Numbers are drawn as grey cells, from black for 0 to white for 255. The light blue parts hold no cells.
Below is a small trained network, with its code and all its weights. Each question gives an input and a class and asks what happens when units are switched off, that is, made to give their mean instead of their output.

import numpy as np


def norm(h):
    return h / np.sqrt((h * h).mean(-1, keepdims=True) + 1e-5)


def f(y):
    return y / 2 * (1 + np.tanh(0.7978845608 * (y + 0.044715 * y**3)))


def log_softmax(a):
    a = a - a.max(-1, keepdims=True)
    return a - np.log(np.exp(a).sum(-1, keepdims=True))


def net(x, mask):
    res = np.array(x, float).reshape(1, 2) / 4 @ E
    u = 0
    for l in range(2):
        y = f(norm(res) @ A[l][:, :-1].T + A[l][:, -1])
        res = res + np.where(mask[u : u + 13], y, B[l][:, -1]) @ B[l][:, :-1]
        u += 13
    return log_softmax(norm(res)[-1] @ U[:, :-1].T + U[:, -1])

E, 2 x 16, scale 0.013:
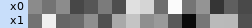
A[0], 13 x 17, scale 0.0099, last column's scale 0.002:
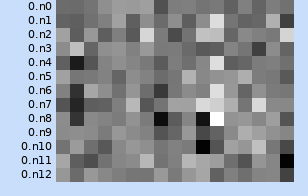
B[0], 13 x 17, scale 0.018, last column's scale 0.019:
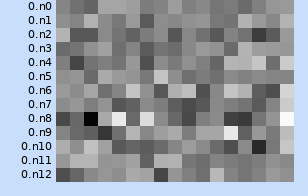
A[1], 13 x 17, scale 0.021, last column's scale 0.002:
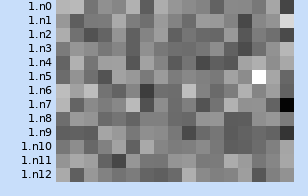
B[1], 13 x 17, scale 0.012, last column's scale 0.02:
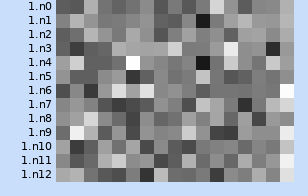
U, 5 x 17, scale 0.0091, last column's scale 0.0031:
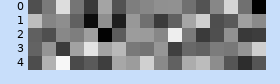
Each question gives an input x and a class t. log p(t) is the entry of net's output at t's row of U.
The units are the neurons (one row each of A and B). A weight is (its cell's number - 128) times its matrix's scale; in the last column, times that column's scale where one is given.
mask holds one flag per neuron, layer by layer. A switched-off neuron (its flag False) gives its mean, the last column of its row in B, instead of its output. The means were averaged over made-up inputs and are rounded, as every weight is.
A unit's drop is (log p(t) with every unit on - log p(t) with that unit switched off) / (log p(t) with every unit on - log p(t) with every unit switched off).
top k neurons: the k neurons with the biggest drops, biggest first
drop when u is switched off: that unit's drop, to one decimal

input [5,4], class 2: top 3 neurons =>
0.n8, 0.n7, 0.n10
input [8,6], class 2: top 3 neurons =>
0.n8, 0.n7, 0.n6
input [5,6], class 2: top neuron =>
0.n7
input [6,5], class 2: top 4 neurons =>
0.n8, 0.n7, 0.n10, 0.n6
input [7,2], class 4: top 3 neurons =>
0.n4, 0.n8, 0.n6
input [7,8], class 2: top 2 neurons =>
0.n7, 0.n8
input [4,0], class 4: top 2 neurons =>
0.n8, 0.n6
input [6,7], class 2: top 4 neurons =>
0.n7, 0.n8, 0.n6, 0.n10
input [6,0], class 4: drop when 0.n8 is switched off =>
0.3
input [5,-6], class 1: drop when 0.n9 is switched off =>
0.0
